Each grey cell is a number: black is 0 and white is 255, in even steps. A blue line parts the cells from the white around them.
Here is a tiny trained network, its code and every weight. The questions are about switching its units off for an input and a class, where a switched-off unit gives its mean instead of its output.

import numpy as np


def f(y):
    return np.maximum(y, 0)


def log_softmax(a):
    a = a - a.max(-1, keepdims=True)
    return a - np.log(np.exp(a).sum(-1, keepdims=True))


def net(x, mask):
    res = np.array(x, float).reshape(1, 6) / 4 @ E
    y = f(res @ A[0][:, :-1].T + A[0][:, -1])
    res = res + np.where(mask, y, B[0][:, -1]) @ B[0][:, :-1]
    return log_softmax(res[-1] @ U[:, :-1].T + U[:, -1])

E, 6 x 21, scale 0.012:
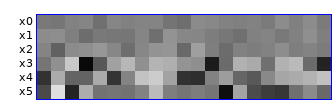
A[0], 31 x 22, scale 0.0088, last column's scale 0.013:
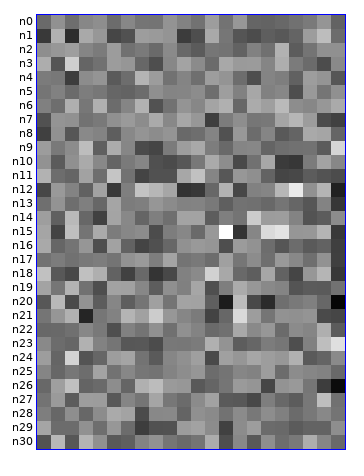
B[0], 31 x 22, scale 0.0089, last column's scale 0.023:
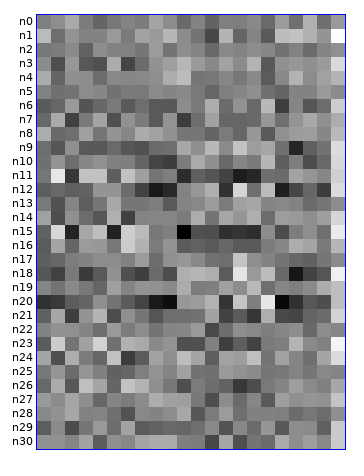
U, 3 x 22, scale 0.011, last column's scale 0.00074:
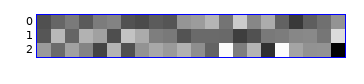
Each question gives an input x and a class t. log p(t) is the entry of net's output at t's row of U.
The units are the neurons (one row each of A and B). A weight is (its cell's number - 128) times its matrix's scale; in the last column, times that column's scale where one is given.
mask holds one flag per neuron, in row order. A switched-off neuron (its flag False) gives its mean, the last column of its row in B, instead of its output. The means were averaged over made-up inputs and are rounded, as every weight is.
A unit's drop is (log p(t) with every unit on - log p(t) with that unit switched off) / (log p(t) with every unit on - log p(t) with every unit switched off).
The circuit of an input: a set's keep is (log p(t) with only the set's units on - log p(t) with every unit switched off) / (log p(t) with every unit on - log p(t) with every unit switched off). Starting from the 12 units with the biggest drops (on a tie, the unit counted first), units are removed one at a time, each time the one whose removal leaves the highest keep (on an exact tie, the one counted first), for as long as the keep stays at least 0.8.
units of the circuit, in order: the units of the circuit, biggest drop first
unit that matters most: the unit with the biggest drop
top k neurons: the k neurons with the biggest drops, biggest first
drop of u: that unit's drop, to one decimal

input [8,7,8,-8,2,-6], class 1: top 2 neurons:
n15; n23
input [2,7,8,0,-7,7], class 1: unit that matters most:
n11
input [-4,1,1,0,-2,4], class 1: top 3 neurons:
n18; n12; n24
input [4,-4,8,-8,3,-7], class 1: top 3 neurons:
n15; n23; n9
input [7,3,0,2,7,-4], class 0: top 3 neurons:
n12; n11; n23
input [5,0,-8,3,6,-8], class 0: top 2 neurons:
n12; n6
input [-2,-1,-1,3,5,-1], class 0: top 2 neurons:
n12; n11
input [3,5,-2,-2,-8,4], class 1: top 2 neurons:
n11; n16
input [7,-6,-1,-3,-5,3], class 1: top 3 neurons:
n11; n16; n12
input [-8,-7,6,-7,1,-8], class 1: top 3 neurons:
n15; n23; n12
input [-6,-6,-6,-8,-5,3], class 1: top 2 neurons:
n11; n23
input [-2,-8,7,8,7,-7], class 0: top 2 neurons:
n12; n24
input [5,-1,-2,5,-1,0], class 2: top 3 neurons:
n12; n18; n20
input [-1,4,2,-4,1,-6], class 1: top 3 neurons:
n15; n23; n9
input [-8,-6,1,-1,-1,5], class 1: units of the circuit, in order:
n18
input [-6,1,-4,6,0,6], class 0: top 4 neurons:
n20; n15; n11; n23
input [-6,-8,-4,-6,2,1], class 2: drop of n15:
0.3
